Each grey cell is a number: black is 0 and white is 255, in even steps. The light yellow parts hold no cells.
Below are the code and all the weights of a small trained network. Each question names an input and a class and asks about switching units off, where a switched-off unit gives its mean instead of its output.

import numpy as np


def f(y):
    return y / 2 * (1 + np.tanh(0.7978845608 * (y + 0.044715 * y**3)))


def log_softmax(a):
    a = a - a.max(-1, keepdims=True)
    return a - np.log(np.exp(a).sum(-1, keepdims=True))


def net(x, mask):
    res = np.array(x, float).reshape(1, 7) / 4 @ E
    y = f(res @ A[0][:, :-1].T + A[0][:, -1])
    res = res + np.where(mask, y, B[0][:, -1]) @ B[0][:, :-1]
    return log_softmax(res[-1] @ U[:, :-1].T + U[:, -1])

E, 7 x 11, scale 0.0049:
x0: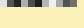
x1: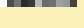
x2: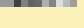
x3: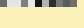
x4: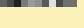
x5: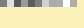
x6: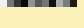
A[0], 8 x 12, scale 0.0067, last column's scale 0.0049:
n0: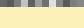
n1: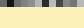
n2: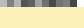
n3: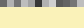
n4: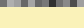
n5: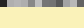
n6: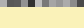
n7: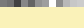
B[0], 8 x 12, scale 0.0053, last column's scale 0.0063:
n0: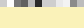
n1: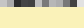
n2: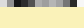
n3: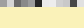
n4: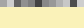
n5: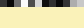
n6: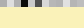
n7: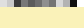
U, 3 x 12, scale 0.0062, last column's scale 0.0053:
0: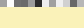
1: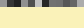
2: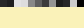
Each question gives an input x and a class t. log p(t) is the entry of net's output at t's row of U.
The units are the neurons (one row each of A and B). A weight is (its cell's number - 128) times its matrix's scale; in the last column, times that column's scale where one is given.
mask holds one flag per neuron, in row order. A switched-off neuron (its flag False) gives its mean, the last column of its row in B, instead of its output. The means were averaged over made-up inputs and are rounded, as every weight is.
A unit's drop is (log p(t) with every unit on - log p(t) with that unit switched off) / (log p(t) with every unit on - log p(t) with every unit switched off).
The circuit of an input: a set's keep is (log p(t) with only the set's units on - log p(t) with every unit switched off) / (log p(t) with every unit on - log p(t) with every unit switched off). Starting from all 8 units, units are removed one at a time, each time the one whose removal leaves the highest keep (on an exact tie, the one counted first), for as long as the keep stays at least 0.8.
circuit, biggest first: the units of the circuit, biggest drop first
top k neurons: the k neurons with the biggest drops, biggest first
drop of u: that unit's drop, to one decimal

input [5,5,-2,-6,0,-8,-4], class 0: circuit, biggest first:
(n0)
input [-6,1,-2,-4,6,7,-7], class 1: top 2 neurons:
(n5; n4)
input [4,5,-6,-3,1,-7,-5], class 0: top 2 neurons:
(n0; n5)
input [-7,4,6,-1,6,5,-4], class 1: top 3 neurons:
(n5; n3; n4)
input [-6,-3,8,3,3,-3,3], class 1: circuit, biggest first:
(n3; n0)
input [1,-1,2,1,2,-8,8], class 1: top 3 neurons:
(n3; n0; n6)
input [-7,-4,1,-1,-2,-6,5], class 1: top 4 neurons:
(n3; n0; n6; n7)
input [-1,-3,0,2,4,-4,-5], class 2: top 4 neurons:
(n5; n2; n7; n6)
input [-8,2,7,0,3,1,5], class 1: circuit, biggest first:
(n3; n0)
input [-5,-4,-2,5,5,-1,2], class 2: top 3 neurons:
(n7; n5; n0)
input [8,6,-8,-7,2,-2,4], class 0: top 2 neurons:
(n6; n0)
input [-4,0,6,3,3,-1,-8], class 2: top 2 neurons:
(n5; n2)
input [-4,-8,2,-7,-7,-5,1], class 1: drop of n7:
-0.3
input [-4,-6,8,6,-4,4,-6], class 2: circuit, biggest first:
(n5)
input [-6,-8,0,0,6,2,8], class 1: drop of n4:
-0.2
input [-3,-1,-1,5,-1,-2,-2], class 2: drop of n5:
0.2
